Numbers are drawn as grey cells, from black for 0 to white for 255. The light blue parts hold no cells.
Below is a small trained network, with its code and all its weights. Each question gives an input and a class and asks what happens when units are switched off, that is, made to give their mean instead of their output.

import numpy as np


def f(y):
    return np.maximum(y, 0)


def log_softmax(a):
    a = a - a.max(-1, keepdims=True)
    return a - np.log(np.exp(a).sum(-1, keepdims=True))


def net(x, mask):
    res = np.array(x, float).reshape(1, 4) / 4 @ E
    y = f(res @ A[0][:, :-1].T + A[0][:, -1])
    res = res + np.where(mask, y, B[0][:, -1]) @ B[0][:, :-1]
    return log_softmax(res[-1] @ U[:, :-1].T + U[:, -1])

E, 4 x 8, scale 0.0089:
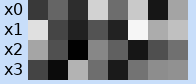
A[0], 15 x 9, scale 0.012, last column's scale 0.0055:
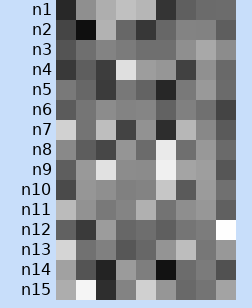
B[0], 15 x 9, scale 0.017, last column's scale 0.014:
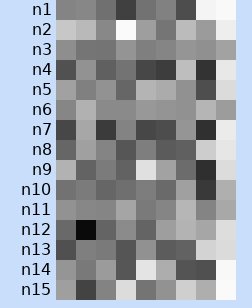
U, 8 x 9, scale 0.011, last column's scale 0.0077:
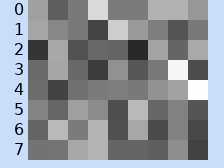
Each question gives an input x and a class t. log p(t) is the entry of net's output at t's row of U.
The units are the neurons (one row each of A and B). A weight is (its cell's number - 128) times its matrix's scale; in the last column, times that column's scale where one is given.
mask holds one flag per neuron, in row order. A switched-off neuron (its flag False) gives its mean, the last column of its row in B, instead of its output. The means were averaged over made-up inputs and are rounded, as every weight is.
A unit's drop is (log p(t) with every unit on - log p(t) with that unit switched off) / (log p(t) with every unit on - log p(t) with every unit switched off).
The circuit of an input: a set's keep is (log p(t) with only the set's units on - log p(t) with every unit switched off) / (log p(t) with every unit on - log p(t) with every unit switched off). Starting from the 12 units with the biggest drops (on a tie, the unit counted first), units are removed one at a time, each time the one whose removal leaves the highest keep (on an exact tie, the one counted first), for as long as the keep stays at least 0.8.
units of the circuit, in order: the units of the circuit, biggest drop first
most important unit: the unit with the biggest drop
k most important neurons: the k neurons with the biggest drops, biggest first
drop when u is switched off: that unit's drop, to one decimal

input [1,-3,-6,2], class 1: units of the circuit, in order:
n9
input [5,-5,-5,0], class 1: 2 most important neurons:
n9, n7
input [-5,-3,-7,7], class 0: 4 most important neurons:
n2, n14, n12, n5
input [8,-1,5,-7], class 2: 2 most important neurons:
n4, n2
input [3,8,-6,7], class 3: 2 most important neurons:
n8, n15
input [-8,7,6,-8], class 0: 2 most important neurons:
n15, n4
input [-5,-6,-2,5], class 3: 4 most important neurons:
n1, n15, n4, n6
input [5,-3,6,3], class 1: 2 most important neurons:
n14, n5
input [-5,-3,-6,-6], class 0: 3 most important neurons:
n15, n14, n5
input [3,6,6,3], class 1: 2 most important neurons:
n14, n5
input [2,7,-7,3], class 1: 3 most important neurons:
n9, n1, n10
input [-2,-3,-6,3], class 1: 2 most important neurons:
n9, n15
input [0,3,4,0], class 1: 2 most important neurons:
n1, n14
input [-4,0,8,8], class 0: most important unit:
n2
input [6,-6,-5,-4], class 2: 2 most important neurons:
n4, n10
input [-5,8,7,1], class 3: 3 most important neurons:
n13, n9, n8
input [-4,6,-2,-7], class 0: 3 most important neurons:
n15, n1, n11
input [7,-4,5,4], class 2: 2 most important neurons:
n4, n9
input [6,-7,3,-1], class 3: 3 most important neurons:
n1, n7, n6
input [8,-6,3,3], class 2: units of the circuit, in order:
n4
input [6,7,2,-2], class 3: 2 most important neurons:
n8, n7
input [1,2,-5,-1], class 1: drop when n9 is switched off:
0.2
